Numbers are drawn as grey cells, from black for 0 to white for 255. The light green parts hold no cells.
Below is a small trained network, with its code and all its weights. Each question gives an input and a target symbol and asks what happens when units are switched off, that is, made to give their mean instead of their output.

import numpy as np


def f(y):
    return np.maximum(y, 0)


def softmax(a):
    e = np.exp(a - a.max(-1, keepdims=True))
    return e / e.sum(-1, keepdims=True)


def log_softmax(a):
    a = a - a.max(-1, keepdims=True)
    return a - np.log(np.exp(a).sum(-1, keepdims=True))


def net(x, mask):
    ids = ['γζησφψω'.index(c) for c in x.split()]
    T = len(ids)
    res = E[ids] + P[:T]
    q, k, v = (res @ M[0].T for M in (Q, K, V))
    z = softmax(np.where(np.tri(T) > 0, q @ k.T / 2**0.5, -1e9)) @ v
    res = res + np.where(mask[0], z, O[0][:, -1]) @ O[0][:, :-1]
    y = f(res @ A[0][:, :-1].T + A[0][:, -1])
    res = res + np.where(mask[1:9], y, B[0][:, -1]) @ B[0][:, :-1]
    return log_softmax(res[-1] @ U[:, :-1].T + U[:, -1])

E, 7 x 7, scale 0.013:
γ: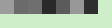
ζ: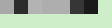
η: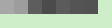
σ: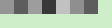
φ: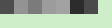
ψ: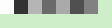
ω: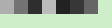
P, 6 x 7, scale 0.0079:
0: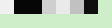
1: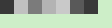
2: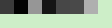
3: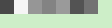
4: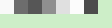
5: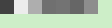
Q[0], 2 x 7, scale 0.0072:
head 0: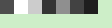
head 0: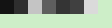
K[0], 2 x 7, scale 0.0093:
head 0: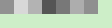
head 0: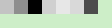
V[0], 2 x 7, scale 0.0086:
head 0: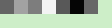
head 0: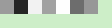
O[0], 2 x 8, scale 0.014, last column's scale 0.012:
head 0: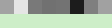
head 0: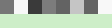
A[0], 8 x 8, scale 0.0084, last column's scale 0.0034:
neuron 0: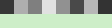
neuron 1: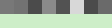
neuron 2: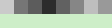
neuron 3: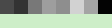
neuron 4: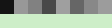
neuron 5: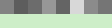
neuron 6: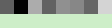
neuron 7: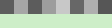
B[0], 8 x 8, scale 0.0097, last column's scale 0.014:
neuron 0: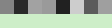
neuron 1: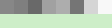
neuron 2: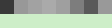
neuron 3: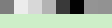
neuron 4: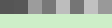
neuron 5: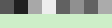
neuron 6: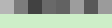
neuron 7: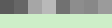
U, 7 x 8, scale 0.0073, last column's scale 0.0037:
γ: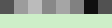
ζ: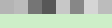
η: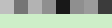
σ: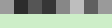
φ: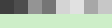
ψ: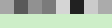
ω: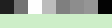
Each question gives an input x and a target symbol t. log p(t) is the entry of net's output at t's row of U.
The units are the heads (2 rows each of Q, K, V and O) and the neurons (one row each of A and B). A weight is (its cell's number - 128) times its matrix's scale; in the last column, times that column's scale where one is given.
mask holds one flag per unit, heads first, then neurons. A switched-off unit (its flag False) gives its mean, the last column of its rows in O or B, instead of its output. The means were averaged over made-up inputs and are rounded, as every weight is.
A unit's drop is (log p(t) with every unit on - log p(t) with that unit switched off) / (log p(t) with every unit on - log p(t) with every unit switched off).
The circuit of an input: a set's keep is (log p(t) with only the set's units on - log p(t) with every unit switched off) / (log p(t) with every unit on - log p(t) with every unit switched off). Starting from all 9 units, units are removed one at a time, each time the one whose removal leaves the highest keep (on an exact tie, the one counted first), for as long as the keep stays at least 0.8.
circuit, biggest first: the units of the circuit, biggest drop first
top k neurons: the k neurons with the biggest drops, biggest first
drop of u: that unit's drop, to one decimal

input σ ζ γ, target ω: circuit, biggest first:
(neuron 3; head 0; neuron 5)
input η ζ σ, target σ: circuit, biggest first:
(head 0; neuron 6)
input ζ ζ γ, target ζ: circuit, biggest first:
(head 0; neuron 1)
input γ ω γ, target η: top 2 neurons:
(neuron 3; neuron 6)
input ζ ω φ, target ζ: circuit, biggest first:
(head 0)
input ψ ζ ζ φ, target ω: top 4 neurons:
(neuron 0; neuron 4; neuron 7; neuron 6)
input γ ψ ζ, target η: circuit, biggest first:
(neuron 3; neuron 6; head 0)
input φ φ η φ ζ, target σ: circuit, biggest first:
(head 0; neuron 6)
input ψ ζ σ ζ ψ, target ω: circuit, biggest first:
(head 0; neuron 3; neuron 5)
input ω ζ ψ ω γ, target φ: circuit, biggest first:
(head 0; neuron 5; neuron 1)
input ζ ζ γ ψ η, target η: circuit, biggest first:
(head 0; neuron 3; neuron 6)
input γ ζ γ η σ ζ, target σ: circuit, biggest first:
(head 0; neuron 6; neuron 1; neuron 3)
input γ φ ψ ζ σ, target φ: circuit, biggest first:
(head 0; neuron 5)
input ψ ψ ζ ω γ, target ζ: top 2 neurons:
(neuron 1; neuron 0)
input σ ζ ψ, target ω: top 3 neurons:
(neuron 3; neuron 5; neuron 2)
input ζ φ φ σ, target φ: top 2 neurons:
(neuron 4; neuron 3)
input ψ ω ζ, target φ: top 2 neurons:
(neuron 1; neuron 5)
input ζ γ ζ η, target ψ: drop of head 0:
1.0
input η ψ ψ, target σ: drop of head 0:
1.0
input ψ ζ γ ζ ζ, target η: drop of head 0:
1.4
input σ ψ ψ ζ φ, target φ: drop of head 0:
1.2
